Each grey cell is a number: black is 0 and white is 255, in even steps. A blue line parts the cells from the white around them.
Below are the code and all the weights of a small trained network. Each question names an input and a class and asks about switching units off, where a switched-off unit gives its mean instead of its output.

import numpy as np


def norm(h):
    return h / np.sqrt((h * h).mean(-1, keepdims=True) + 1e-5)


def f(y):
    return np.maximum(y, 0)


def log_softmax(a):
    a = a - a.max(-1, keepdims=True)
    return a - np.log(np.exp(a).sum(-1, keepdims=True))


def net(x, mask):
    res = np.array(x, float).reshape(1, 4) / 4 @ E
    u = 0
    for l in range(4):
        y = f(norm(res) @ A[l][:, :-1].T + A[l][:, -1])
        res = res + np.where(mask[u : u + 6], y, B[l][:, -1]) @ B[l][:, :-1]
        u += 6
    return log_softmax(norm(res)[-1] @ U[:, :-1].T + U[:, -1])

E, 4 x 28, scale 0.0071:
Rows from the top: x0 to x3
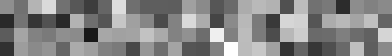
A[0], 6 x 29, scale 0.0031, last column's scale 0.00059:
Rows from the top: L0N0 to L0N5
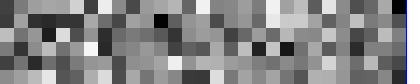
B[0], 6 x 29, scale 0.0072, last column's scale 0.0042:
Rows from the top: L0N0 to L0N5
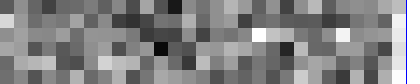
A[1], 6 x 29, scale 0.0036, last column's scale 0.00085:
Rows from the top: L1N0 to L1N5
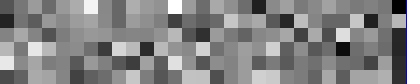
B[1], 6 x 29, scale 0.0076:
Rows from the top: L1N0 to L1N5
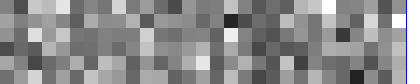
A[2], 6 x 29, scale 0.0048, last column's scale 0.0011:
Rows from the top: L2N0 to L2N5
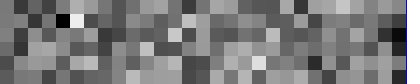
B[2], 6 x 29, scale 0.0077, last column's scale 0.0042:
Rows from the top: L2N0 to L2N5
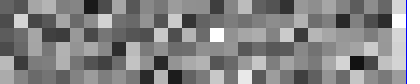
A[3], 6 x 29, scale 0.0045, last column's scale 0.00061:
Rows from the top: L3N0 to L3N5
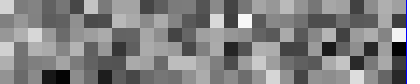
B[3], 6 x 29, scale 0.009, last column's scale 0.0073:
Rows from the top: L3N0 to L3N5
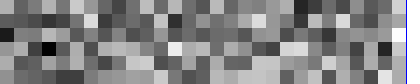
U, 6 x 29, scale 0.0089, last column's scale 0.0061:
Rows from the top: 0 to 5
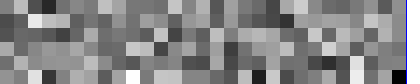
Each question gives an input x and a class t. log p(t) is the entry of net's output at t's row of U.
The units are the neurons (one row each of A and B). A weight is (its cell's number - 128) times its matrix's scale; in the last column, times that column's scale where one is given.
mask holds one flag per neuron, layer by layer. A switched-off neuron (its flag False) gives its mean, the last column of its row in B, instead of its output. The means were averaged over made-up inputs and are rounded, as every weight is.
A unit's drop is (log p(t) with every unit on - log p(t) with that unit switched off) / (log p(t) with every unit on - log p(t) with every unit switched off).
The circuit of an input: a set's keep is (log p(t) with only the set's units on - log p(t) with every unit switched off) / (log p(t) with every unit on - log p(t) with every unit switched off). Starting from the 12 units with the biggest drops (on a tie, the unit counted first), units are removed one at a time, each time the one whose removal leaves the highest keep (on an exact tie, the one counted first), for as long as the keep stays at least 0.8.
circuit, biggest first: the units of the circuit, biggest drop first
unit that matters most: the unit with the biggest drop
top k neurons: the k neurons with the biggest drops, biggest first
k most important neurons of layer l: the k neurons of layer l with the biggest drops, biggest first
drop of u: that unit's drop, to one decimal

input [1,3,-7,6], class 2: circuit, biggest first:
(L3N5)
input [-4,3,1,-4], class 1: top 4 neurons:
(L2N4 L1N2 L1N1 L2N0)
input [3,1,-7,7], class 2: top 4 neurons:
(L2N2 L3N5 L0N2 L0N5)
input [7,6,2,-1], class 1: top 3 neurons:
(L1N5 L3N3 L0N5)
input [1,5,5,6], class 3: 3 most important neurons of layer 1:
(L1N1 L1N4 L1N3)
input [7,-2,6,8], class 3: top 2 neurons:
(L2N4 L3N4)
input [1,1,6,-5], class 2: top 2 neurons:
(L1N1 L3N1)
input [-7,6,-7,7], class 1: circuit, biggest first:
(L2N0 L3N3)
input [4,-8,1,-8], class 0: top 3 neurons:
(L3N3 L1N1 L0N5)
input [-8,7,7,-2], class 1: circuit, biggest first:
(L3N3 L2N0)
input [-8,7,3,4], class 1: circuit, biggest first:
(L3N3 L2N0)
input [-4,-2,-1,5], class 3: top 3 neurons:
(L2N4 L1N5 L1N3)
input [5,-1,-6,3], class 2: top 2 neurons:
(L2N2 L0N4)
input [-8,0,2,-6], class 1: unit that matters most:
L1N2
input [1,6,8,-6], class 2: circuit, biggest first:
(L3N1 L1N1 L3N3)
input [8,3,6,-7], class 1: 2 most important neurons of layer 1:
(L1N5 L1N1)
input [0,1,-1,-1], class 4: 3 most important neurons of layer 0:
(L0N5 L0N2 L0N3)
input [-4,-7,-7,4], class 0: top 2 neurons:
(L3N3 L0N5)
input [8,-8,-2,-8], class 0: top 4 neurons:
(L3N3 L1N1 L2N4 L0N5)
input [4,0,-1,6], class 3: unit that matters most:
L2N4
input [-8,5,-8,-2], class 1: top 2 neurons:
(L2N0 L1N0)
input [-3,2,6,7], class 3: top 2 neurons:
(L2N4 L1N1)
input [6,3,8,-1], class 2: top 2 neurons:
(L3N1 L2N5)
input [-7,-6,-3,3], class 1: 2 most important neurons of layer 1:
(L1N0 L1N2)
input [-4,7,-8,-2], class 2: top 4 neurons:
(L2N2 L3N5 L0N5 L3N3)
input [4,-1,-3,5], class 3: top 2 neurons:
(L2N4 L0N4)
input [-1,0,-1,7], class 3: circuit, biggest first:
(L2N4)
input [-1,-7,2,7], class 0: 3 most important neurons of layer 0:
(L0N5 L0N2 L0N3)
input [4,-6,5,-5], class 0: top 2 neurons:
(L3N3 L1N1)
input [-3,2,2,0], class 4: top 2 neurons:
(L0N4 L1N3)
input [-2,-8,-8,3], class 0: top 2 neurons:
(L3N3 L0N5)
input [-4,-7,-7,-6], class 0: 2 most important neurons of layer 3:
(L3N3 L3N1)
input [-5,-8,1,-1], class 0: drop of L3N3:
0.2
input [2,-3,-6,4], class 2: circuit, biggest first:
(L2N2)
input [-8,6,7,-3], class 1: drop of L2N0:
0.1
